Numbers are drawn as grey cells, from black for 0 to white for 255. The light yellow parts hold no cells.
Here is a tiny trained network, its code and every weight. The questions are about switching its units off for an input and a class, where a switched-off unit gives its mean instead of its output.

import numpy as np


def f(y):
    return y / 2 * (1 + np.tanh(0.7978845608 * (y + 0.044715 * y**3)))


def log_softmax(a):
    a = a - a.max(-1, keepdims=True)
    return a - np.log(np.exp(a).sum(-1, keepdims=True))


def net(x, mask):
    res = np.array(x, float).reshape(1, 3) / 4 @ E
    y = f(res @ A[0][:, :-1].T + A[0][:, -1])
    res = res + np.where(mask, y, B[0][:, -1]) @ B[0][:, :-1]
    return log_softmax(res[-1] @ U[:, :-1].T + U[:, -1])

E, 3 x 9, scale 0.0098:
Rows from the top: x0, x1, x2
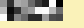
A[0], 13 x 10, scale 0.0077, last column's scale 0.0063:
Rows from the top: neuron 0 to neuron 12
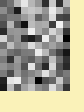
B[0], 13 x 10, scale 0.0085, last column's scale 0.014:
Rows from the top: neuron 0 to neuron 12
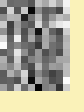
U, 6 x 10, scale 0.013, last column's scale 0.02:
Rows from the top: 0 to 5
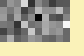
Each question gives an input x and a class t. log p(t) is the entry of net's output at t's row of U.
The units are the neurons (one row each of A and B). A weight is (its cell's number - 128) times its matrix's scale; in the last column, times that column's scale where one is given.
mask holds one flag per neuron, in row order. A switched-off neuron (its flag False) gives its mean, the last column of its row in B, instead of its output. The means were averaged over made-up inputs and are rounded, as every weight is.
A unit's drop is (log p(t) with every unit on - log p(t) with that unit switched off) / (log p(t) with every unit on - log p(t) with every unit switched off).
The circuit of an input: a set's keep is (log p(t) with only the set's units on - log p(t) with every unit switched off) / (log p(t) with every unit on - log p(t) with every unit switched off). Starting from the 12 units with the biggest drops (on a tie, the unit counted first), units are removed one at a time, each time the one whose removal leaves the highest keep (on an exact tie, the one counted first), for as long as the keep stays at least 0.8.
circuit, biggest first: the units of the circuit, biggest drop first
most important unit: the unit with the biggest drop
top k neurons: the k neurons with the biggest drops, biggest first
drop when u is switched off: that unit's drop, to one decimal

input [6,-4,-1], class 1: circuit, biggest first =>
(neuron 0)
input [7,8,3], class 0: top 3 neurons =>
(neuron 10; neuron 1; neuron 3)
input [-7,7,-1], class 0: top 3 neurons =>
(neuron 1; neuron 10; neuron 7)
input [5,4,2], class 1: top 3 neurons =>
(neuron 11; neuron 8; neuron 2)
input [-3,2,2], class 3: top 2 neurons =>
(neuron 2; neuron 8)
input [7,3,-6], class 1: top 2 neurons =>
(neuron 0; neuron 2)
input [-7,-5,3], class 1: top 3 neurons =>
(neuron 3; neuron 1; neuron 10)
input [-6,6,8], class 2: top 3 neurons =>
(neuron 5; neuron 11; neuron 0)
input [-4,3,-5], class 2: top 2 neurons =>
(neuron 4; neuron 12)
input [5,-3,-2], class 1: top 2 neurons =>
(neuron 1; neuron 0)
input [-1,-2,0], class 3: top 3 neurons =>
(neuron 1; neuron 10; neuron 7)
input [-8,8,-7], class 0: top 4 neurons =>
(neuron 1; neuron 10; neuron 7; neuron 0)
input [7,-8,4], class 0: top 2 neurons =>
(neuron 11; neuron 3)
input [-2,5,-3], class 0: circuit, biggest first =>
(neuron 1)
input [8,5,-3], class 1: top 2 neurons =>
(neuron 0; neuron 2)
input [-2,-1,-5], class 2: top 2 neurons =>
(neuron 12; neuron 4)
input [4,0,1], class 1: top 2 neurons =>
(neuron 11; neuron 1)
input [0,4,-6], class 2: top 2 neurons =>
(neuron 4; neuron 12)
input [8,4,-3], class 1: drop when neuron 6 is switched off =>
0.0
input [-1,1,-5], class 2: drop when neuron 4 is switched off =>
0.1
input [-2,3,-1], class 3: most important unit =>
neuron 11
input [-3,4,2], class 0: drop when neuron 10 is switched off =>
0.2
